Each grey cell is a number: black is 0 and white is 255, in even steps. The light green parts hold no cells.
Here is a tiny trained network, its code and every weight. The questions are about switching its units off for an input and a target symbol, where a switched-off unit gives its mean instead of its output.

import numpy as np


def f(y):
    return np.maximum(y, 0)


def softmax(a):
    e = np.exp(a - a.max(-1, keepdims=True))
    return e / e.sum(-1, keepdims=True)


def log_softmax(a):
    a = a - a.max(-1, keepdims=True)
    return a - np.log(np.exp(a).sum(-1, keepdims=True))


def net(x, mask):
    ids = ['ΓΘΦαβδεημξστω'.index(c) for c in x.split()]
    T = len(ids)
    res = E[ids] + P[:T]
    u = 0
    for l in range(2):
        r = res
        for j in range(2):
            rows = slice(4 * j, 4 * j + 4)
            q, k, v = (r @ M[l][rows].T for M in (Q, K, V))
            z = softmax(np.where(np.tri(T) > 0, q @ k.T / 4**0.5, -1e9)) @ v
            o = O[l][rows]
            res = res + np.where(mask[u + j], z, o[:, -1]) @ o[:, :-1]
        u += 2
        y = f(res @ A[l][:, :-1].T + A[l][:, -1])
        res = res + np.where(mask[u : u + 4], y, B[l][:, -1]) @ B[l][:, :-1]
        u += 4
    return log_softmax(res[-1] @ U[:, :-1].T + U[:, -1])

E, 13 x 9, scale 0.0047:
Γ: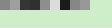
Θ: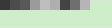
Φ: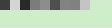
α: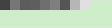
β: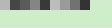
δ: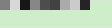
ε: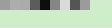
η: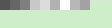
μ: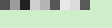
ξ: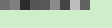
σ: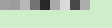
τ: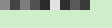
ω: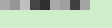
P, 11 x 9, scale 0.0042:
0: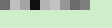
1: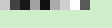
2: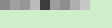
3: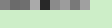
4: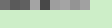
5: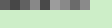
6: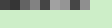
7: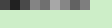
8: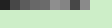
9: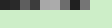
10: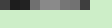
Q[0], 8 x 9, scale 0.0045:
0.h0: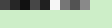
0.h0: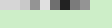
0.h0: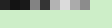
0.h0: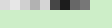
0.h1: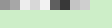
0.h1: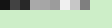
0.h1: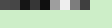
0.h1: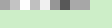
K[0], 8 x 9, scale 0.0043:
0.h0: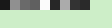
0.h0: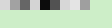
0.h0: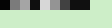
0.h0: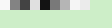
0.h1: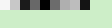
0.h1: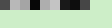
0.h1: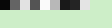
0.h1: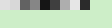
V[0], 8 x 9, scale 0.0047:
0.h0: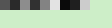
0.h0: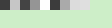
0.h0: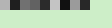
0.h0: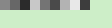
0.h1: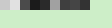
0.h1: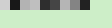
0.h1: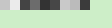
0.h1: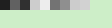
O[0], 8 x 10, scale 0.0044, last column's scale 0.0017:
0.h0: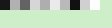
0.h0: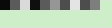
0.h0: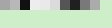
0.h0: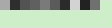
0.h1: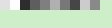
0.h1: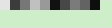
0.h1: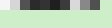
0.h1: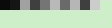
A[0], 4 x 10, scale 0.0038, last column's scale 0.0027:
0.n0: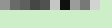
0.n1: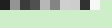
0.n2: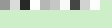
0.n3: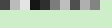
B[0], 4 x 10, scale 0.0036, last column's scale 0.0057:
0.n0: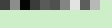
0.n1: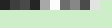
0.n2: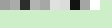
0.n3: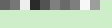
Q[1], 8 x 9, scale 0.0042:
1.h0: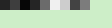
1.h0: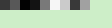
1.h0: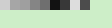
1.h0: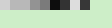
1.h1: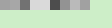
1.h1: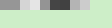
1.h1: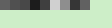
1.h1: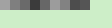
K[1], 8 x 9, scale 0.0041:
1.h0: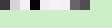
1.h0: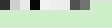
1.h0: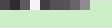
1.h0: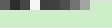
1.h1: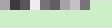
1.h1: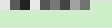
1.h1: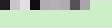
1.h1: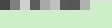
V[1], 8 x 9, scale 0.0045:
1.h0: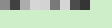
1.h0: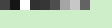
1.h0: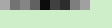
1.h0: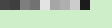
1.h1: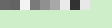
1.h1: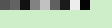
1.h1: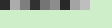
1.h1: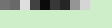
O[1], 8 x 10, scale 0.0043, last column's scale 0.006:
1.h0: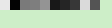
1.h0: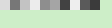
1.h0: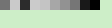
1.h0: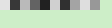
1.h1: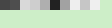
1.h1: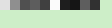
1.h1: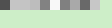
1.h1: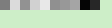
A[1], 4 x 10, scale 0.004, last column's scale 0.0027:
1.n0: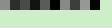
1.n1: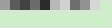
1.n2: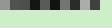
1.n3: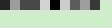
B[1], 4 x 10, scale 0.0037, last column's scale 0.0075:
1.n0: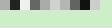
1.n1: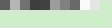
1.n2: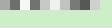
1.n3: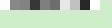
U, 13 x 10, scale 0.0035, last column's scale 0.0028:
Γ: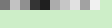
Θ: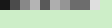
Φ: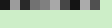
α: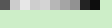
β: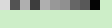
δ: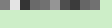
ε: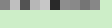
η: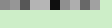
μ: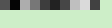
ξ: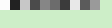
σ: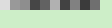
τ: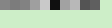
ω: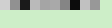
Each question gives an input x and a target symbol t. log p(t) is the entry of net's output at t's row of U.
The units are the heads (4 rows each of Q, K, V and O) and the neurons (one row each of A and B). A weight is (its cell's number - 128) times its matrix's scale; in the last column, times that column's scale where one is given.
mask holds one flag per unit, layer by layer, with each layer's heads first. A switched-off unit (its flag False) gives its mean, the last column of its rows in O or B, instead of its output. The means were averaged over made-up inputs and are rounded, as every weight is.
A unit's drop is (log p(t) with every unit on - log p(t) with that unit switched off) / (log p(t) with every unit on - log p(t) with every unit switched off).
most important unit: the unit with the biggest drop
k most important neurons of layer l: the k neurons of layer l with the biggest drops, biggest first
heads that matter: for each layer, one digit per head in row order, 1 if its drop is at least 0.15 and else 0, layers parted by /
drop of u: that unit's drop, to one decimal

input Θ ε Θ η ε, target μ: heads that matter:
11 / 11
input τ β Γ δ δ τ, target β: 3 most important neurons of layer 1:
(1.n0; 1.n2; 1.n3)
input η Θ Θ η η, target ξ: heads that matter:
11 / 10
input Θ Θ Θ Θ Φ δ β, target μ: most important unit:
0.h1
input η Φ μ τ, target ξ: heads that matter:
11 / 10
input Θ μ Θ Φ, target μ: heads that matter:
11 / 10
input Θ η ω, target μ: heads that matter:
11 / 11
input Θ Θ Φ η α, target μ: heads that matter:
11 / 10
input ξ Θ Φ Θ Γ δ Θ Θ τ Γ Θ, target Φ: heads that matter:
10 / 01
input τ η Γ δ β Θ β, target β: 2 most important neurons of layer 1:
(1.n0; 1.n2)
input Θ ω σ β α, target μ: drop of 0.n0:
0.0
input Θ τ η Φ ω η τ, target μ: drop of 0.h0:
0.2
